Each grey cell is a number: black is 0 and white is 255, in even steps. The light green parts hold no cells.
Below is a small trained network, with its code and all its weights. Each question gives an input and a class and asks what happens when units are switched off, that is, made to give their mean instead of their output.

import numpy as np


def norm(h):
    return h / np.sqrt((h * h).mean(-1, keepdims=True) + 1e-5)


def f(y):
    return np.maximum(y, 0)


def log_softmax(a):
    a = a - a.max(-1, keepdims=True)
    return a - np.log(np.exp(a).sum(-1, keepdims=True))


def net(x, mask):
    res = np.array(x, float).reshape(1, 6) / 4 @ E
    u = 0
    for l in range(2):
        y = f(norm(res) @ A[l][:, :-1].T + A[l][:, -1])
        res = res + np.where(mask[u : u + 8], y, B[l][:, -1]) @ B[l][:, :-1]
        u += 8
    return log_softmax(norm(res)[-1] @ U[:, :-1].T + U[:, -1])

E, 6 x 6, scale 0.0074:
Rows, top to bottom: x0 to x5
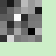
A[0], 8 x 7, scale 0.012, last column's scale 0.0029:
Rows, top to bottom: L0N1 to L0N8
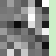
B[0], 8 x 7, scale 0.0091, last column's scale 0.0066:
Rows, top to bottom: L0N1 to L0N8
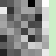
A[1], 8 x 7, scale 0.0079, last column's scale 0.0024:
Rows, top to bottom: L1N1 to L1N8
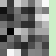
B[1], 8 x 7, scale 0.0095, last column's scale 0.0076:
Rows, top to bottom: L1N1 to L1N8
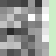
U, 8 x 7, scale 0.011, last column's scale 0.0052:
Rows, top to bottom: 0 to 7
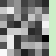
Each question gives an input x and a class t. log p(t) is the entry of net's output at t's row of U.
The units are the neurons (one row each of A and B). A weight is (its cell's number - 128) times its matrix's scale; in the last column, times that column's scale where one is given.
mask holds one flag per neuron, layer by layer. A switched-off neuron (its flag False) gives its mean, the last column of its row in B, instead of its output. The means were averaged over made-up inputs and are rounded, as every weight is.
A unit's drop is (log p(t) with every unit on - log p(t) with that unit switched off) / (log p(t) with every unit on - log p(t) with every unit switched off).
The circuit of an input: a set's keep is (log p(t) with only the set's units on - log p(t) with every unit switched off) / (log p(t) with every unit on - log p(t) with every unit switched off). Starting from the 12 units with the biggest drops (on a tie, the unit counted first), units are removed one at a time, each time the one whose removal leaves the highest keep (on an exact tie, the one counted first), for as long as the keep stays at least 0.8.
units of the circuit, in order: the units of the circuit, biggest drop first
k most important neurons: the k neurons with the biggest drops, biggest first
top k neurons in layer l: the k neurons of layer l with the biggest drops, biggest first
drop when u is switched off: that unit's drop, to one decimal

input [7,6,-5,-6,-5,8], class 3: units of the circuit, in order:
L0N2
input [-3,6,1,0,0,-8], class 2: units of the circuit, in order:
L0N7; L0N4
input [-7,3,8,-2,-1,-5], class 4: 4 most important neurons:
L0N2; L0N6; L0N1; L1N2
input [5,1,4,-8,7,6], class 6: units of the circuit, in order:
L1N3; L0N3
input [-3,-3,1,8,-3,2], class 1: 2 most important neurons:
L0N2; L1N7
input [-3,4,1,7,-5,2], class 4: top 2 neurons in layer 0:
L0N1; L0N6
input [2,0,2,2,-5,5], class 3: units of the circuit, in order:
L0N2; L0N4
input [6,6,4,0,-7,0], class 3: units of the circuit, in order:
L0N2; L0N4
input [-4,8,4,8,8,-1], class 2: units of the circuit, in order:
L0N7; L1N3
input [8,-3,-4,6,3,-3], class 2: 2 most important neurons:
L0N2; L1N3
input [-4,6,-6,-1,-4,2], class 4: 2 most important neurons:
L0N1; L1N6
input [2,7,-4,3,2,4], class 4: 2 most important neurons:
L1N6; L0N1
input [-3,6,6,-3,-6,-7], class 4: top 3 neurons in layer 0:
L0N1; L0N6; L0N7
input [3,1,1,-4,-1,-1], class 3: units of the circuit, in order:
L0N2
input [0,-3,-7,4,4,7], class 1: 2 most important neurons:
L1N7; L0N5
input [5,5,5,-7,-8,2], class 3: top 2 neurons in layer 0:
L0N2; L0N3
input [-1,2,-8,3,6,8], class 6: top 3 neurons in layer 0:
L0N8; L0N1; L0N3
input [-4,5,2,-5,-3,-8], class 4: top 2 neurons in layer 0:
L0N1; L0N6
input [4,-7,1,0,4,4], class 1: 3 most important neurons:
L0N2; L0N5; L1N5
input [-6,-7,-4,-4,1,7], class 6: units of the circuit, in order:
L0N8
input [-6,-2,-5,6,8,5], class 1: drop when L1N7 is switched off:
0.2
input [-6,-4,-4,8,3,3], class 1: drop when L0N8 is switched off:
-0.3
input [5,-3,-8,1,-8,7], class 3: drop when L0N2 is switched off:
0.4
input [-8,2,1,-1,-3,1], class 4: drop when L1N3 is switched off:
0.0
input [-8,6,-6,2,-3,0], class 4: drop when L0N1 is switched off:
0.1
